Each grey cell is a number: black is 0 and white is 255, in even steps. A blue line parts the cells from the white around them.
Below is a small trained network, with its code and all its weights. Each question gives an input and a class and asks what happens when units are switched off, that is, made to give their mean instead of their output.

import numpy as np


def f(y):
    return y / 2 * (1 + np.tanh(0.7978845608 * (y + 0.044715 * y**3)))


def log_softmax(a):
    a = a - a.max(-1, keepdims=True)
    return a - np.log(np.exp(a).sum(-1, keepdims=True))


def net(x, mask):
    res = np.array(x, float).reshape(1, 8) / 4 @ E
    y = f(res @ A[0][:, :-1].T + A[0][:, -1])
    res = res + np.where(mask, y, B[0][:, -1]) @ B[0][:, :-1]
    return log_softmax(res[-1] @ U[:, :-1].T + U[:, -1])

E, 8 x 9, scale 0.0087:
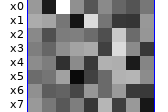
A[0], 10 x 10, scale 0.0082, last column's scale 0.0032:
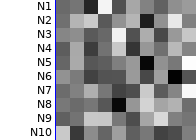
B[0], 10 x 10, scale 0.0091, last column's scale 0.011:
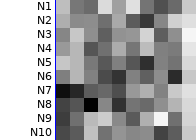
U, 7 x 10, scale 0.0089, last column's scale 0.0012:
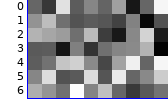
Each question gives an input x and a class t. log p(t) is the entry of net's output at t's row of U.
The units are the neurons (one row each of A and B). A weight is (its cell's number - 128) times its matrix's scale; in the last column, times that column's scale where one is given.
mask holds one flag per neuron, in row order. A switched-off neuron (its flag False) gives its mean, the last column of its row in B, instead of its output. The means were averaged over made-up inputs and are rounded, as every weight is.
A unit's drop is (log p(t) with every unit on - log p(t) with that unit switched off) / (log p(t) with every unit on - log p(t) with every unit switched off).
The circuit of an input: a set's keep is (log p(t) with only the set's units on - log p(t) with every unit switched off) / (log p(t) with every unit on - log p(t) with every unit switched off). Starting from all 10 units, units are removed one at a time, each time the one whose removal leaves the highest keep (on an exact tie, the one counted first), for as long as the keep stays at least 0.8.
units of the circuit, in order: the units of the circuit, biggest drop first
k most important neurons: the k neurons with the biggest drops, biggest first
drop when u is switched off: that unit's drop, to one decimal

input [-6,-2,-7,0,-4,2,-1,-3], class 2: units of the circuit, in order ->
[N2; N5]
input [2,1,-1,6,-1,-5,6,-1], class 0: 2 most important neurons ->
[N10; N4]
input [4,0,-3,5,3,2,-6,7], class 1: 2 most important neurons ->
[N6; N7]
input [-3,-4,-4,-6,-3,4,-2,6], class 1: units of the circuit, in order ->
[N6]
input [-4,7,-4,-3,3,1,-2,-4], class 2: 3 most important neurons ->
[N2; N5; N7]
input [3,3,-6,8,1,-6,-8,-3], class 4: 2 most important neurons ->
[N9; N5]
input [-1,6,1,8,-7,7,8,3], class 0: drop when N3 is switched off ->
-0.1
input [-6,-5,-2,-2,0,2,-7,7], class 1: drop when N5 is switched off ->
0.3
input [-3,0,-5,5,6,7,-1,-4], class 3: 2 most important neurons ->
[N8; N7]
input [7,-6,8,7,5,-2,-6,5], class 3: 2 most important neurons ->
[N8; N7]
